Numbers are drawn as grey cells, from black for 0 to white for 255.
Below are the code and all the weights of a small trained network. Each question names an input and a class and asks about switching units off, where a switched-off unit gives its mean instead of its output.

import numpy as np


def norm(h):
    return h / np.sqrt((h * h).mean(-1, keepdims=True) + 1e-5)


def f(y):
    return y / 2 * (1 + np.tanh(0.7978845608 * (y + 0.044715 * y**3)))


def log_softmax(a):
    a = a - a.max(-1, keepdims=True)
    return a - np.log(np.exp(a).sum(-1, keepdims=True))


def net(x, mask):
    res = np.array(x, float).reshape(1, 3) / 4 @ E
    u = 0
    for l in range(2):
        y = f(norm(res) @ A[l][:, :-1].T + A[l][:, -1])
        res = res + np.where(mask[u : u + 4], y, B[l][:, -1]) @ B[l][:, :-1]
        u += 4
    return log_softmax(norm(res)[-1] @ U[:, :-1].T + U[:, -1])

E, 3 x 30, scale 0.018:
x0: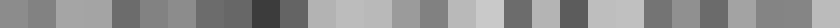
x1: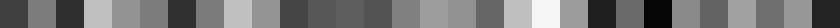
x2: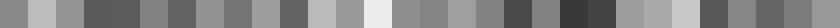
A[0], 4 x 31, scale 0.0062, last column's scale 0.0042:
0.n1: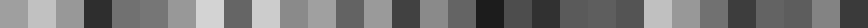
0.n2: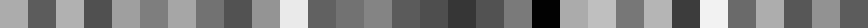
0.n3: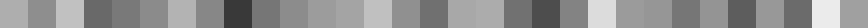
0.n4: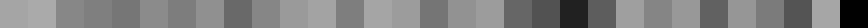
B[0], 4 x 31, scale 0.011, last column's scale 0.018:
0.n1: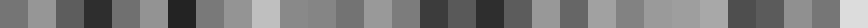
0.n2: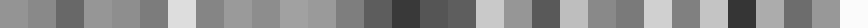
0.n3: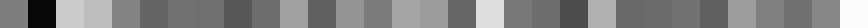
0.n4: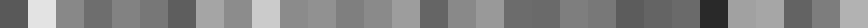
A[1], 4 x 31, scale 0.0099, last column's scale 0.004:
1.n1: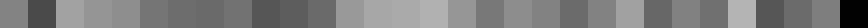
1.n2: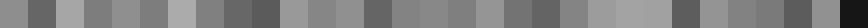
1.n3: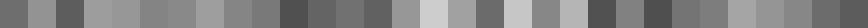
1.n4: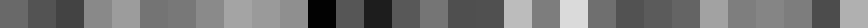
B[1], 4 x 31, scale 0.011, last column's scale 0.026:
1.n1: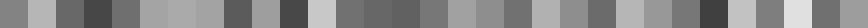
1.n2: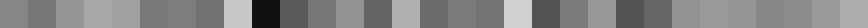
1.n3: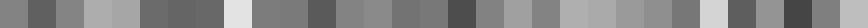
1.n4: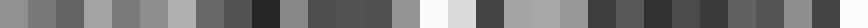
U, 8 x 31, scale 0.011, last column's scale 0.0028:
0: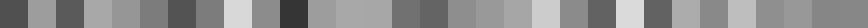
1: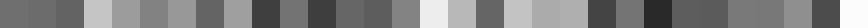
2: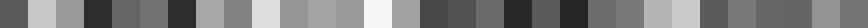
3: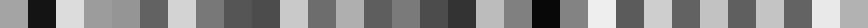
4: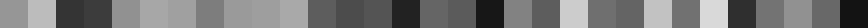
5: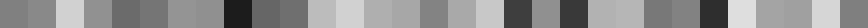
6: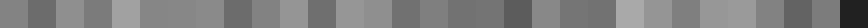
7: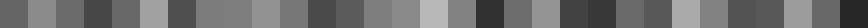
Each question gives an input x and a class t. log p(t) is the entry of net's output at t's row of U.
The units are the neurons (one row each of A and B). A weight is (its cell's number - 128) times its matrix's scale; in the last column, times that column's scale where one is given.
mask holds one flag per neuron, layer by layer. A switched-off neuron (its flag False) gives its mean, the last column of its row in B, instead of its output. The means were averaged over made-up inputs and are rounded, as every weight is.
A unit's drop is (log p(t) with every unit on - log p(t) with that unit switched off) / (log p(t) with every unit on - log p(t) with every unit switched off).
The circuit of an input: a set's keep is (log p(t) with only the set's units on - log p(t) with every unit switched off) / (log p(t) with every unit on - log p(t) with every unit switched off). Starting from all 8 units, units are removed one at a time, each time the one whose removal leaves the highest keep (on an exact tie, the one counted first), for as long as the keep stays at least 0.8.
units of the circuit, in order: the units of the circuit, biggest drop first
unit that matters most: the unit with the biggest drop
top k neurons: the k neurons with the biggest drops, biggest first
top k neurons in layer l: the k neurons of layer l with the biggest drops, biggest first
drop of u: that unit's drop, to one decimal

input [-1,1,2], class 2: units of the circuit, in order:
1.n4, 0.n2
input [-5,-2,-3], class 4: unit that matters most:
0.n2
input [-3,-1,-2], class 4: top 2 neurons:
0.n2, 0.n3
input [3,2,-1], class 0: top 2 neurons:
0.n2, 1.n4
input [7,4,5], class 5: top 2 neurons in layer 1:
1.n4, 1.n3
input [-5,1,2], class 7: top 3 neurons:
0.n1, 0.n2, 1.n3
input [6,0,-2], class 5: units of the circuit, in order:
0.n2, 1.n4
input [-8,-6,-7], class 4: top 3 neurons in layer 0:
0.n3, 0.n2, 0.n1
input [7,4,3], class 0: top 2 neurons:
0.n3, 1.n4
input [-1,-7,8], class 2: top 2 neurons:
0.n1, 0.n4
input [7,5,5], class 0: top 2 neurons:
0.n3, 1.n4
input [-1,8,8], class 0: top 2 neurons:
1.n4, 0.n2
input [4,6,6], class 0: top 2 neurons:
1.n4, 0.n3
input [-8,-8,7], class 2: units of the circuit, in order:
0.n1
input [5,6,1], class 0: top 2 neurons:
1.n4, 0.n2
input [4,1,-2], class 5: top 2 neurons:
0.n2, 1.n4
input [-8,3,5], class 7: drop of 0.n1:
0.6
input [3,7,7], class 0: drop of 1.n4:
0.7
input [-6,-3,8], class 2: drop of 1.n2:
0.0
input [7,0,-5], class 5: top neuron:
0.n2
